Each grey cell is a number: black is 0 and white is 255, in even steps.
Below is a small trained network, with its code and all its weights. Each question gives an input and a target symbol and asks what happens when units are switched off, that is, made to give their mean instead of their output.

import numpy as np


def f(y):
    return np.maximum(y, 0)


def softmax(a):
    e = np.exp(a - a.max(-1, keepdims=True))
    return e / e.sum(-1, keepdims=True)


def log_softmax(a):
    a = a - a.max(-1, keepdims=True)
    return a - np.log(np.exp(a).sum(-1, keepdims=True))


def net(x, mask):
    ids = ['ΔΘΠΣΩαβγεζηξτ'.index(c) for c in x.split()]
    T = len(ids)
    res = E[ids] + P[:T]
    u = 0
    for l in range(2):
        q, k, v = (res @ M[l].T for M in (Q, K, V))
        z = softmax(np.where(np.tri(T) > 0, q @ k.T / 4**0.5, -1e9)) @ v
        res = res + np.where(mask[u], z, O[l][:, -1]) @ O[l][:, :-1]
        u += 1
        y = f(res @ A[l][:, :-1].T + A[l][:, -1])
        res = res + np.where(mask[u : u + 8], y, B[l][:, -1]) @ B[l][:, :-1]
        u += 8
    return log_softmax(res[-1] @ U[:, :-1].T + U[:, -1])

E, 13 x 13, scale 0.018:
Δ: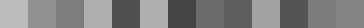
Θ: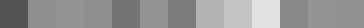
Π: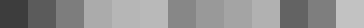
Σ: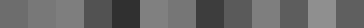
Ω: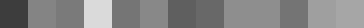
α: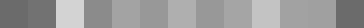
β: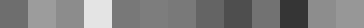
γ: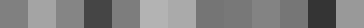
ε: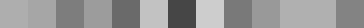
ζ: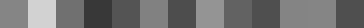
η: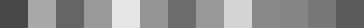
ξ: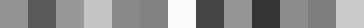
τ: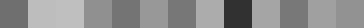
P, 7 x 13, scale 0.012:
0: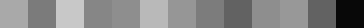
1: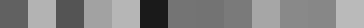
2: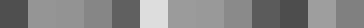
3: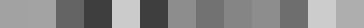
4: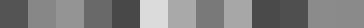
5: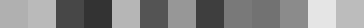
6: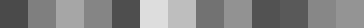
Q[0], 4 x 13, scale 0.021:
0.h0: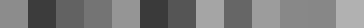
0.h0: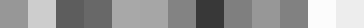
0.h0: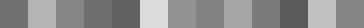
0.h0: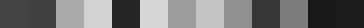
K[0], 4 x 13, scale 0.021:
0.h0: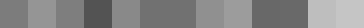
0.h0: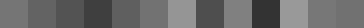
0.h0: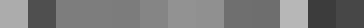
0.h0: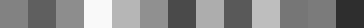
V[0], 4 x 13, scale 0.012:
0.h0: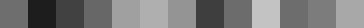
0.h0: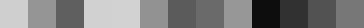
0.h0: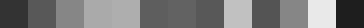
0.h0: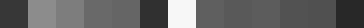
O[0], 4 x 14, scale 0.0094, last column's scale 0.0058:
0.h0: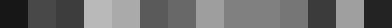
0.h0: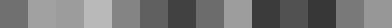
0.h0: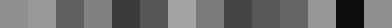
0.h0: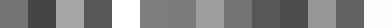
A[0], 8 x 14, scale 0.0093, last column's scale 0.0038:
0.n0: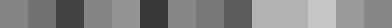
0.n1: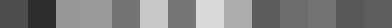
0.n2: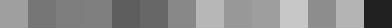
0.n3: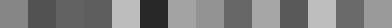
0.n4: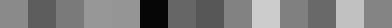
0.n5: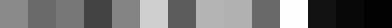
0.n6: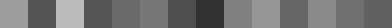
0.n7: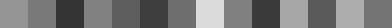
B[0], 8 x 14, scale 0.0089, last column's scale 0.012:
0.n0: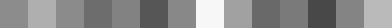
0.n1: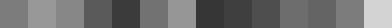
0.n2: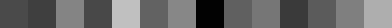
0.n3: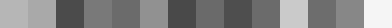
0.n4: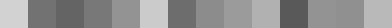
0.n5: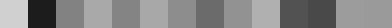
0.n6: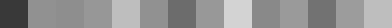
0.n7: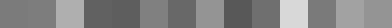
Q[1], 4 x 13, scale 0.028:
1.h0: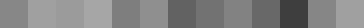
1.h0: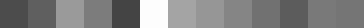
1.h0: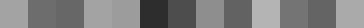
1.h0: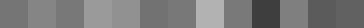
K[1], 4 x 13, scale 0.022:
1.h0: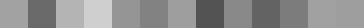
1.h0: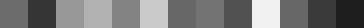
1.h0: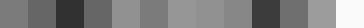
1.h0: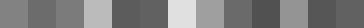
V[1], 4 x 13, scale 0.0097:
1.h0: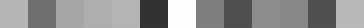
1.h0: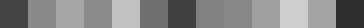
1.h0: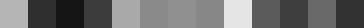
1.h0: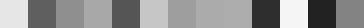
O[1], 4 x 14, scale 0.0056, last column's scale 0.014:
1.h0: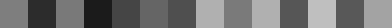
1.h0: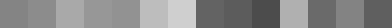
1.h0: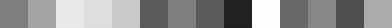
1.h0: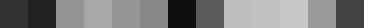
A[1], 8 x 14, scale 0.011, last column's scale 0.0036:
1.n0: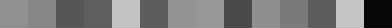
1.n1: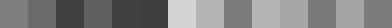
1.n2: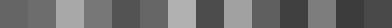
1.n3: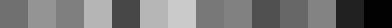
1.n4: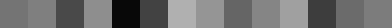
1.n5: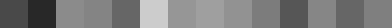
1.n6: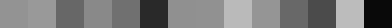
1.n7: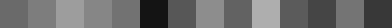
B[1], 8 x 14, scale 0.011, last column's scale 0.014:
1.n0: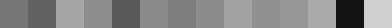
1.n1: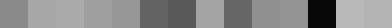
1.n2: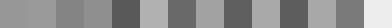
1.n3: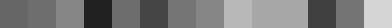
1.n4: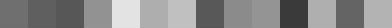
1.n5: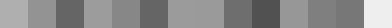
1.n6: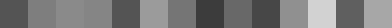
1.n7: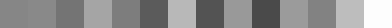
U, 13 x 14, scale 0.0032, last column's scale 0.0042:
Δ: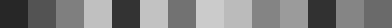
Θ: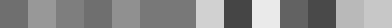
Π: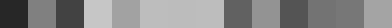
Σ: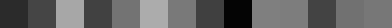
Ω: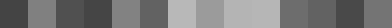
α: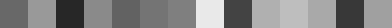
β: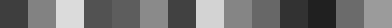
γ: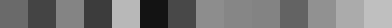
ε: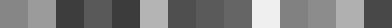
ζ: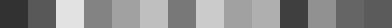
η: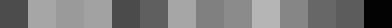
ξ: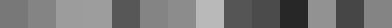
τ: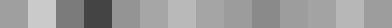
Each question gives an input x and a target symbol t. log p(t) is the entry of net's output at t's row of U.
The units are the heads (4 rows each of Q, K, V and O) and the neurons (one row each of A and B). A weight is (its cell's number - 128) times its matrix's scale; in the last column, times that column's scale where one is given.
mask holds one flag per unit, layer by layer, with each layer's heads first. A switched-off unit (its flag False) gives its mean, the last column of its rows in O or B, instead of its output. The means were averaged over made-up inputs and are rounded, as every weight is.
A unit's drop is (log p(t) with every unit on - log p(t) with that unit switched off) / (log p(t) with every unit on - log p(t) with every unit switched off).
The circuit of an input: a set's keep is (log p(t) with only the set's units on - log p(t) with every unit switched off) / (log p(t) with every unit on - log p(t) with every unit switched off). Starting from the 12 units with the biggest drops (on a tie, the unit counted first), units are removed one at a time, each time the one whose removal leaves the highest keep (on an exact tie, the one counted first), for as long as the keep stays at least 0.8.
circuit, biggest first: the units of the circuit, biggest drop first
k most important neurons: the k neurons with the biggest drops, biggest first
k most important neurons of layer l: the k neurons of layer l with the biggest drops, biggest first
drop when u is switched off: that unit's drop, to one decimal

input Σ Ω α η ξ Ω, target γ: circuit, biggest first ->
(1.h0; 0.h0; 1.n7)
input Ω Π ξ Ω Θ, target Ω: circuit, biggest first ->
(1.n3; 0.h0; 1.n4; 1.h0)
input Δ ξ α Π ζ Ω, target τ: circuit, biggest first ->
(0.h0; 1.h0)
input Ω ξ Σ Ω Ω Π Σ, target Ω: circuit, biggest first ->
(1.n3; 0.h0; 1.n4)
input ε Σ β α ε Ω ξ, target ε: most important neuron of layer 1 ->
(1.n2)
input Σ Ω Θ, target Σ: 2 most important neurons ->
(0.n1; 0.n3)
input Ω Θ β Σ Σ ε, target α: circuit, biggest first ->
(0.h0; 0.n3; 1.n0)
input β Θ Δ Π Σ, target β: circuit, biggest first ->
(0.h0; 1.n3; 1.h0; 1.n7)
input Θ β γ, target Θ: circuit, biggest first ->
(0.h0; 1.n1; 0.n2; 1.h0)
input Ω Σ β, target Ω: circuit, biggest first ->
(1.n3; 0.h0; 1.h0; 1.n4)
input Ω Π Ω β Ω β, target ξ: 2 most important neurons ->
(0.n3; 1.n6)
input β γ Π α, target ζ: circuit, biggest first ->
(0.h0; 1.n0; 0.n4)
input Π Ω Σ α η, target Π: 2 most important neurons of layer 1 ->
(1.n4; 1.n3)
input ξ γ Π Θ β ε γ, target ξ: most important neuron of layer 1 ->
(1.n2)
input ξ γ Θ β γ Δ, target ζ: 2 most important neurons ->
(1.n0; 0.n4)
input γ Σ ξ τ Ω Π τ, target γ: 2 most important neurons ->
(0.n5; 1.n7)
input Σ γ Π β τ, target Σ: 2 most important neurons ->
(0.n3; 0.n1)
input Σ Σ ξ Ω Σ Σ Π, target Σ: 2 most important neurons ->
(0.n1; 0.n3)
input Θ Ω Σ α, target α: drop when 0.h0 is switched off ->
0.8
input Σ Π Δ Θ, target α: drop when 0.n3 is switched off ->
0.7
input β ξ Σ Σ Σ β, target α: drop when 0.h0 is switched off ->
1.2
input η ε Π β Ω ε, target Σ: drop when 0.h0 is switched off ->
1.1
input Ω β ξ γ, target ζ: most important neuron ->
(1.n0)
